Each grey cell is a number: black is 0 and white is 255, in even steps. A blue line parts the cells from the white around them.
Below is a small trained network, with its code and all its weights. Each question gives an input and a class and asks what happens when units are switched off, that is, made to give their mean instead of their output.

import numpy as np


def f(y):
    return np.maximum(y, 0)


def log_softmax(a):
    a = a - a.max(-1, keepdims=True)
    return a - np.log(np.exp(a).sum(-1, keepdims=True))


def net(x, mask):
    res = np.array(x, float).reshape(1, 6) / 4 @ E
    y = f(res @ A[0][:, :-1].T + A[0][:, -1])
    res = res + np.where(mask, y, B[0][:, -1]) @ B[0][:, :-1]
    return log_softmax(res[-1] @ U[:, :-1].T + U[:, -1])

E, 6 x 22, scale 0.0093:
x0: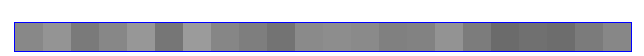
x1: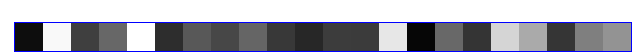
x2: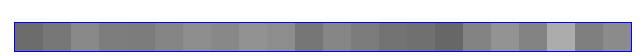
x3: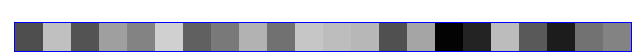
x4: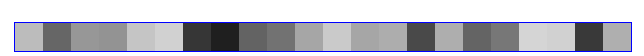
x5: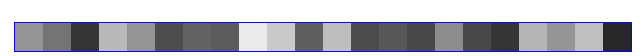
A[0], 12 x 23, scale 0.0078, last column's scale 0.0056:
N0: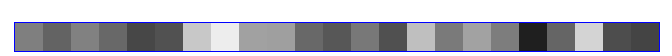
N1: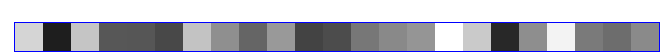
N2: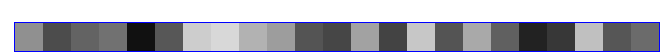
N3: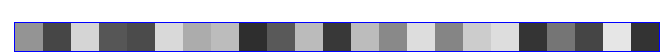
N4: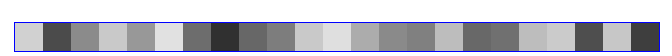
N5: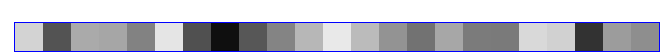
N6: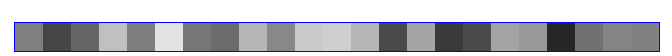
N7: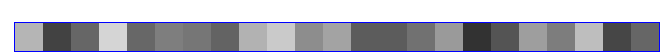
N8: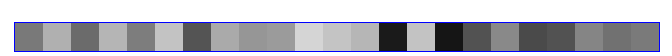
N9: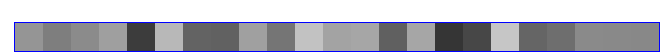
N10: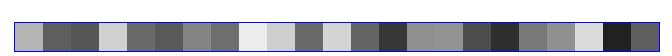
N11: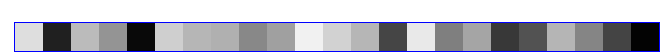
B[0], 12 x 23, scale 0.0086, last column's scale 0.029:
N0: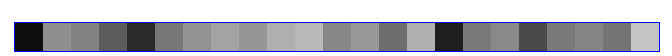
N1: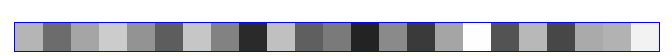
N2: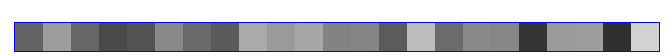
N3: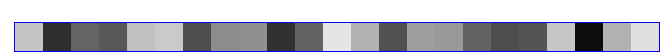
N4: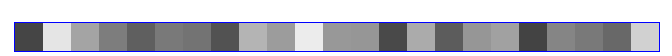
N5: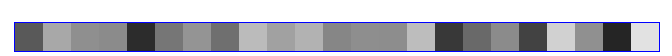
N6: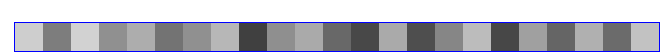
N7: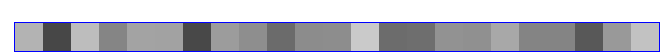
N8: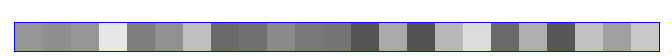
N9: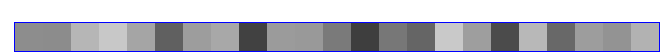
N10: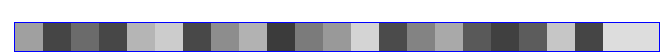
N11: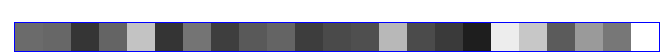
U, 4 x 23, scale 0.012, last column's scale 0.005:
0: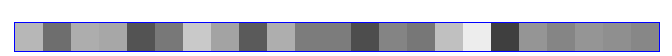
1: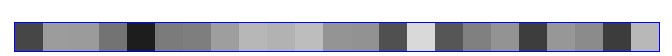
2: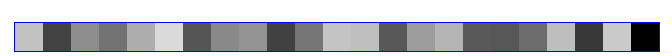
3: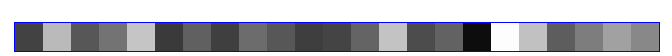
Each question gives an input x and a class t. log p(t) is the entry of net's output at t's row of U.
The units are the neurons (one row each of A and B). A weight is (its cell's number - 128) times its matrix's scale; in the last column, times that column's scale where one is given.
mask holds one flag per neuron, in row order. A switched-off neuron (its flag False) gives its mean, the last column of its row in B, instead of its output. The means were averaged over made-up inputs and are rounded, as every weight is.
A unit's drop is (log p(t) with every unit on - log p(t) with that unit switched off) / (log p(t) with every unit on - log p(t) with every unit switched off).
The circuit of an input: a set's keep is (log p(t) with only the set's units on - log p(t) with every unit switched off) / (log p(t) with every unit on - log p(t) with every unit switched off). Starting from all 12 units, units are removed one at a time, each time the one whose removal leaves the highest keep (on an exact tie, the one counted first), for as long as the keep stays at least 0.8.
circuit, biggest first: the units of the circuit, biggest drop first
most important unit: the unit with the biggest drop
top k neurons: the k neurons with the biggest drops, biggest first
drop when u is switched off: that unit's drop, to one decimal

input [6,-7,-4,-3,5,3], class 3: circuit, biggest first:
(N11)
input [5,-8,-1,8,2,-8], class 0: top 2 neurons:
(N8 N6)
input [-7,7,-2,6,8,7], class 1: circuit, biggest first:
(N11 N5)
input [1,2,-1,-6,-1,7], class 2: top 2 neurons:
(N10 N8)
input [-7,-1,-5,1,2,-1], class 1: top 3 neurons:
(N1 N11 N10)
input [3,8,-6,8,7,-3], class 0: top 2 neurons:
(N11 N6)
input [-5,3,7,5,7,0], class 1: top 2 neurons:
(N1 N5)
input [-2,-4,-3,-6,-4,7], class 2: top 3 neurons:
(N10 N7 N8)
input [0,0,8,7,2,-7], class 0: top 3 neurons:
(N8 N10 N9)
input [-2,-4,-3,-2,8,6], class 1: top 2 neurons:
(N5 N4)
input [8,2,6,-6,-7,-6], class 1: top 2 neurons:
(N0 N2)
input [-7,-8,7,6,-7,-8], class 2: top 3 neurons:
(N3 N5 N1)
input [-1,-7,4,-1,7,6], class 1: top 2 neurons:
(N5 N4)
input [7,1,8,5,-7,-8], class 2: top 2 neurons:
(N3 N5)
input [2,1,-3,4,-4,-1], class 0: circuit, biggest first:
(N8)
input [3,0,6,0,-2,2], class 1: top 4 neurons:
(N3 N11 N1 N7)
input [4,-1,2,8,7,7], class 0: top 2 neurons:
(N6 N8)
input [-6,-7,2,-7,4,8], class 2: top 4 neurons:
(N10 N7 N8 N6)
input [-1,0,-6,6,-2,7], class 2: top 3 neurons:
(N10 N1 N7)
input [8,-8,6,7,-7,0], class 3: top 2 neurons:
(N11 N1)
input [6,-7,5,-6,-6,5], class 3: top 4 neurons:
(N11 N1 N5 N3)
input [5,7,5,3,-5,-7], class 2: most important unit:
N11
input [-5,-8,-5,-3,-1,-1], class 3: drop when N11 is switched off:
1.9
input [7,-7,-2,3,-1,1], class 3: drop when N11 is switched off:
2.2
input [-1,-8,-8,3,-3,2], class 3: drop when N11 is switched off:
2.3
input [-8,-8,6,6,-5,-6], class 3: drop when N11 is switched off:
2.5
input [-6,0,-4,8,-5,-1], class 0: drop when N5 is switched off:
0.0
